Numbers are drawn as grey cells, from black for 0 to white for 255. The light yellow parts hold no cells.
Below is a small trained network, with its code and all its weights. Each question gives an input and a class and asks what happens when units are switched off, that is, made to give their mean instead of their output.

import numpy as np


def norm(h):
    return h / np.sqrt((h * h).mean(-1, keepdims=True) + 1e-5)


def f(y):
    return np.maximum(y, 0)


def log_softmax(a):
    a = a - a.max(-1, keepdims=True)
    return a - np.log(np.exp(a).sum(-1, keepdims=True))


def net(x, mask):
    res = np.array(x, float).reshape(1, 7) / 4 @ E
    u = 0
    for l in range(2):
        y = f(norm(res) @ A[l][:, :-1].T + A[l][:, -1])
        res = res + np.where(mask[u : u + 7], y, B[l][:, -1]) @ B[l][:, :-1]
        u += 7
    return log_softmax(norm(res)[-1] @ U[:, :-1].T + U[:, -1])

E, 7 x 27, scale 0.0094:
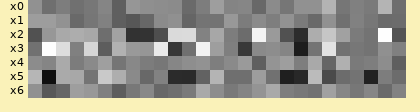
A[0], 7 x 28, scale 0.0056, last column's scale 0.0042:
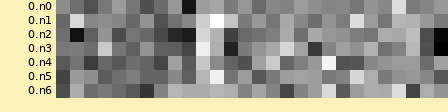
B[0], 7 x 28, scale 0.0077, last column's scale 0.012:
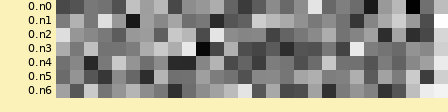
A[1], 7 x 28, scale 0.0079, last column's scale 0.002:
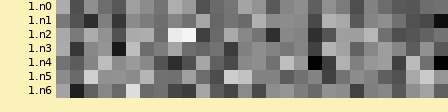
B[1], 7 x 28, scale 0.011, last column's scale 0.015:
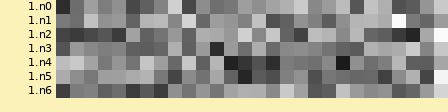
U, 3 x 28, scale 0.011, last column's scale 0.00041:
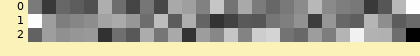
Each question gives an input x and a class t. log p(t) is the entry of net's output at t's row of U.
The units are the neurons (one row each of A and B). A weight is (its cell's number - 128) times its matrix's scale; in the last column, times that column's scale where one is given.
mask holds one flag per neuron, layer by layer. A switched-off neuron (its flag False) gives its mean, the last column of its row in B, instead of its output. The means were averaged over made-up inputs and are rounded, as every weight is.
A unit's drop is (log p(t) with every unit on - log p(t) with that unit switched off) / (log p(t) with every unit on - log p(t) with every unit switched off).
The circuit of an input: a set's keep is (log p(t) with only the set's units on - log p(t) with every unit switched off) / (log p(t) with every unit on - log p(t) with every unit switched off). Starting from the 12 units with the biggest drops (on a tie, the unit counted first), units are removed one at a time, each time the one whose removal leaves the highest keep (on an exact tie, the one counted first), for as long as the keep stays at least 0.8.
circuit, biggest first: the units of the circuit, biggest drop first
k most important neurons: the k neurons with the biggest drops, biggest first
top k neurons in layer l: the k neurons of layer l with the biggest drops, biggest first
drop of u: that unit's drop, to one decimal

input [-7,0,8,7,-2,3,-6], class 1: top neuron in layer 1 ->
[1.n4]
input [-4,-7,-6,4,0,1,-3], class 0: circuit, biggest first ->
[0.n4 1.n2]
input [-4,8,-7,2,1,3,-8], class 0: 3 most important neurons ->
[0.n1 0.n4 1.n2]
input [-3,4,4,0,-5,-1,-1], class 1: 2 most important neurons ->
[0.n3 1.n6]
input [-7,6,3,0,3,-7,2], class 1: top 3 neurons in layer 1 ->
[1.n6 1.n0 1.n3]
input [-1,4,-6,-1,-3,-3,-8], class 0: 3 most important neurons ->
[0.n4 0.n3 1.n6]
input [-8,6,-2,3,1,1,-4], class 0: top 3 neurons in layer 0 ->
[0.n4 0.n6 0.n1]
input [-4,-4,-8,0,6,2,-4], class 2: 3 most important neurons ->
[0.n3 0.n2 1.n3]
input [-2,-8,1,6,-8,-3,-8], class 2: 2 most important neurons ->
[0.n1 0.n3]
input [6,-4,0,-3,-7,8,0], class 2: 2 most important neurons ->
[1.n3 0.n6]
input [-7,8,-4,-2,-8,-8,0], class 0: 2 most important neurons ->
[0.n4 0.n6]
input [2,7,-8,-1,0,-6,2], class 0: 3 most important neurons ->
[0.n4 0.n3 1.n6]
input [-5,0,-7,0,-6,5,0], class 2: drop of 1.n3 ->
0.3
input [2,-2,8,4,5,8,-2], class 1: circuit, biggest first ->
[1.n4]
